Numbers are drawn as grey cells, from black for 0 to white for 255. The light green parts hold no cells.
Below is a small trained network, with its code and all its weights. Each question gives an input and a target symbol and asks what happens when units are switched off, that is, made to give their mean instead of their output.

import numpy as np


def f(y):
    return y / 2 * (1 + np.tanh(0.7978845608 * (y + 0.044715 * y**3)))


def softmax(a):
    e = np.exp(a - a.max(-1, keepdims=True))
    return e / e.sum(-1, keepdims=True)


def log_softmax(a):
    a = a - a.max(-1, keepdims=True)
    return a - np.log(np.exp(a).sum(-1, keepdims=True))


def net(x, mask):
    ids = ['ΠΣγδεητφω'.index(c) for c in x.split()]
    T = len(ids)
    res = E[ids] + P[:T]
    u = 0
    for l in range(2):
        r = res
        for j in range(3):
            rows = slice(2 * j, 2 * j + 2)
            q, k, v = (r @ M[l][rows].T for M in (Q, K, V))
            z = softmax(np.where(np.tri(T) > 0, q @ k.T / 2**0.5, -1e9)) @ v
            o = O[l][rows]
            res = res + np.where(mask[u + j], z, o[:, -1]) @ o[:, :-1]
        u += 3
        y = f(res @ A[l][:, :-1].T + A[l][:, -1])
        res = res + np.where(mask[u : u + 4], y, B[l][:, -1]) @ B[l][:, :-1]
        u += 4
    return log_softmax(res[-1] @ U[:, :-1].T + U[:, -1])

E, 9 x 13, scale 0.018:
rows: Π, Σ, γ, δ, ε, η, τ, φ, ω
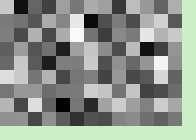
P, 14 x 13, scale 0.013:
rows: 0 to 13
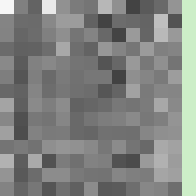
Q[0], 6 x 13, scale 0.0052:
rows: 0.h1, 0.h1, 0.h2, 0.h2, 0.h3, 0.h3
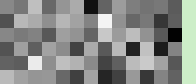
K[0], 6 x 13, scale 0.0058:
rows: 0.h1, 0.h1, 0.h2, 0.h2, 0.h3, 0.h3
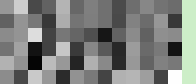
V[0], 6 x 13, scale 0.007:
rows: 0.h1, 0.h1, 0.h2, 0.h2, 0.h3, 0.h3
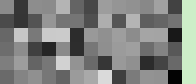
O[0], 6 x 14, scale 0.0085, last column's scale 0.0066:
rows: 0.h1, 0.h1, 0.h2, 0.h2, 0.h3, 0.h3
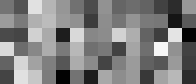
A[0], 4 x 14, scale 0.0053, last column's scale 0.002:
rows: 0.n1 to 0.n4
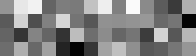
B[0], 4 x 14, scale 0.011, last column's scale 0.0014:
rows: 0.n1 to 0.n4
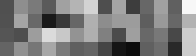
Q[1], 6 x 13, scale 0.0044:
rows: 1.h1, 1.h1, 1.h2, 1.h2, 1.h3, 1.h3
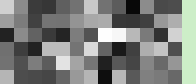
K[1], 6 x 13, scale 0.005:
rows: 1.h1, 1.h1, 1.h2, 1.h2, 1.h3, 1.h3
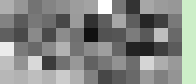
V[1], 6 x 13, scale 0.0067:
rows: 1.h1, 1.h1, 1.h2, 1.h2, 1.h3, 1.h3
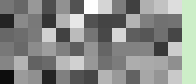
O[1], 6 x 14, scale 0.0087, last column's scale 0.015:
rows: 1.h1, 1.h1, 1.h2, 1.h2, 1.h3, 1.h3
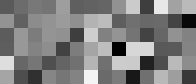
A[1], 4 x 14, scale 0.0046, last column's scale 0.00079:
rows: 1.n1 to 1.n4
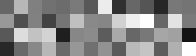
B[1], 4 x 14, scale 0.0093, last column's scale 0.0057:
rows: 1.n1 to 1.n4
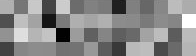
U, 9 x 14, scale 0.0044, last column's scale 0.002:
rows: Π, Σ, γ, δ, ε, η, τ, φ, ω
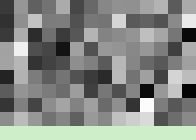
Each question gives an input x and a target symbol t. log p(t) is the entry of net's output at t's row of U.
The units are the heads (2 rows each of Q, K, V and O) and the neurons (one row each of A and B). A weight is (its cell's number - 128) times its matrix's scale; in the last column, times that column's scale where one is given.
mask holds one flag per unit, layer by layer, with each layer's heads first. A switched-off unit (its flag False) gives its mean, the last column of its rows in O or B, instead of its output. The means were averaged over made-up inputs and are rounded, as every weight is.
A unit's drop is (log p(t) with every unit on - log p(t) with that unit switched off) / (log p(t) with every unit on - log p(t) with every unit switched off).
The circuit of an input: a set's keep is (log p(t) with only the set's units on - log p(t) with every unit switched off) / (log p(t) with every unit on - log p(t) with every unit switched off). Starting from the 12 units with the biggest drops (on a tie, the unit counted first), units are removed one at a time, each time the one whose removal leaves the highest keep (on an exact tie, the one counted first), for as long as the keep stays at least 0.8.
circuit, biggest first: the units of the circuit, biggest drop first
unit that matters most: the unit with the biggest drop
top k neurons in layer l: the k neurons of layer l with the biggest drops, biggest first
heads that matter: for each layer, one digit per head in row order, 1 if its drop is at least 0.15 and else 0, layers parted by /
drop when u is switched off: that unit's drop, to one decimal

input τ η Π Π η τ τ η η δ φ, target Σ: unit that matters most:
1.h2
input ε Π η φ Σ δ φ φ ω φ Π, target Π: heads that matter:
110 / 100
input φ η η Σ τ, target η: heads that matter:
001 / 110
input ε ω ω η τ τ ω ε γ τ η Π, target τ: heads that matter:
100 / 101
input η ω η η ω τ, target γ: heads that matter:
110 / 011
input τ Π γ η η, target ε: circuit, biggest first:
(1.h3, 0.h3)
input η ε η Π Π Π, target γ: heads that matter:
110 / 011
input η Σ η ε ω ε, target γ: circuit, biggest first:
(0.h2, 0.h1, 1.h2, 1.h3)
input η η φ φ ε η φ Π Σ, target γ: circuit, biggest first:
(0.h2, 1.h2, 0.h1, 1.h3)
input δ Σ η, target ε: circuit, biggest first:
(0.h1, 1.h3)
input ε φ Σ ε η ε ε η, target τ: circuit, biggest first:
(1.h1, 0.h1)
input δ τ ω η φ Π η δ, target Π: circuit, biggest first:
(0.h3, 0.h2)
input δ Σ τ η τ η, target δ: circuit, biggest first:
(0.h3, 1.n3)
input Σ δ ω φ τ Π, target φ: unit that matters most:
1.h1
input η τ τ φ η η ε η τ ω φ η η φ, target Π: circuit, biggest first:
(0.h2, 0.n3)
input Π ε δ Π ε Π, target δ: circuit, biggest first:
(1.h2, 1.n2)
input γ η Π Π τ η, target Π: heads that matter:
011 / 100
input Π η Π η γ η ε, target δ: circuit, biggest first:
(1.h2, 1.n2)
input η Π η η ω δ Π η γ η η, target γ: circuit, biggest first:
(0.h2, 1.h2, 0.h1)
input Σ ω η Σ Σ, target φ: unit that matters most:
1.h1
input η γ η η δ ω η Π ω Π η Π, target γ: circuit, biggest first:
(0.h2, 1.h2, 0.h1, 1.h3)
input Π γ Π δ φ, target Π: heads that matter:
010 / 000
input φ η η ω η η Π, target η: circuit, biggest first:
(1.h1, 0.h3, 1.h2)
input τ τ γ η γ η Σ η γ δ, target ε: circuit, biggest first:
(1.h3, 0.h3)
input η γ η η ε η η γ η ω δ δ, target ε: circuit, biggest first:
(1.h3, 0.h1)
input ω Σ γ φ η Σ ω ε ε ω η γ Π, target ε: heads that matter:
000 / 001
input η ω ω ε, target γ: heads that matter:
110 / 010
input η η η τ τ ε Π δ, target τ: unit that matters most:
0.h3
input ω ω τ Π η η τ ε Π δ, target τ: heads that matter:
001 / 000
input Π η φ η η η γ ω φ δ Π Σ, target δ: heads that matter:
010 / 010
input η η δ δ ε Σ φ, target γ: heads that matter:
110 / 011
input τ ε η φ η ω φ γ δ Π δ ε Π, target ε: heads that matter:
001 / 001
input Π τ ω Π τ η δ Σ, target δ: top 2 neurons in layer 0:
(0.n4, 0.n2)
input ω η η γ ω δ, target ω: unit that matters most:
0.h2
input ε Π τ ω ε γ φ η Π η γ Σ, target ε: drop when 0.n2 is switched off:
0.0
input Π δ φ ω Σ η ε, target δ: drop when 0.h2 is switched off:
0.2
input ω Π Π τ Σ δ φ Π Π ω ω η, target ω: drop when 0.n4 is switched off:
0.1
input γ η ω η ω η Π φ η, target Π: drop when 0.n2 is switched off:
0.3
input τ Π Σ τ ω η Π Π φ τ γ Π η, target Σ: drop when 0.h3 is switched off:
0.4
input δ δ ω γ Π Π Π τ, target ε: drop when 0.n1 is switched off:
0.5
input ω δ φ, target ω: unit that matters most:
1.h1
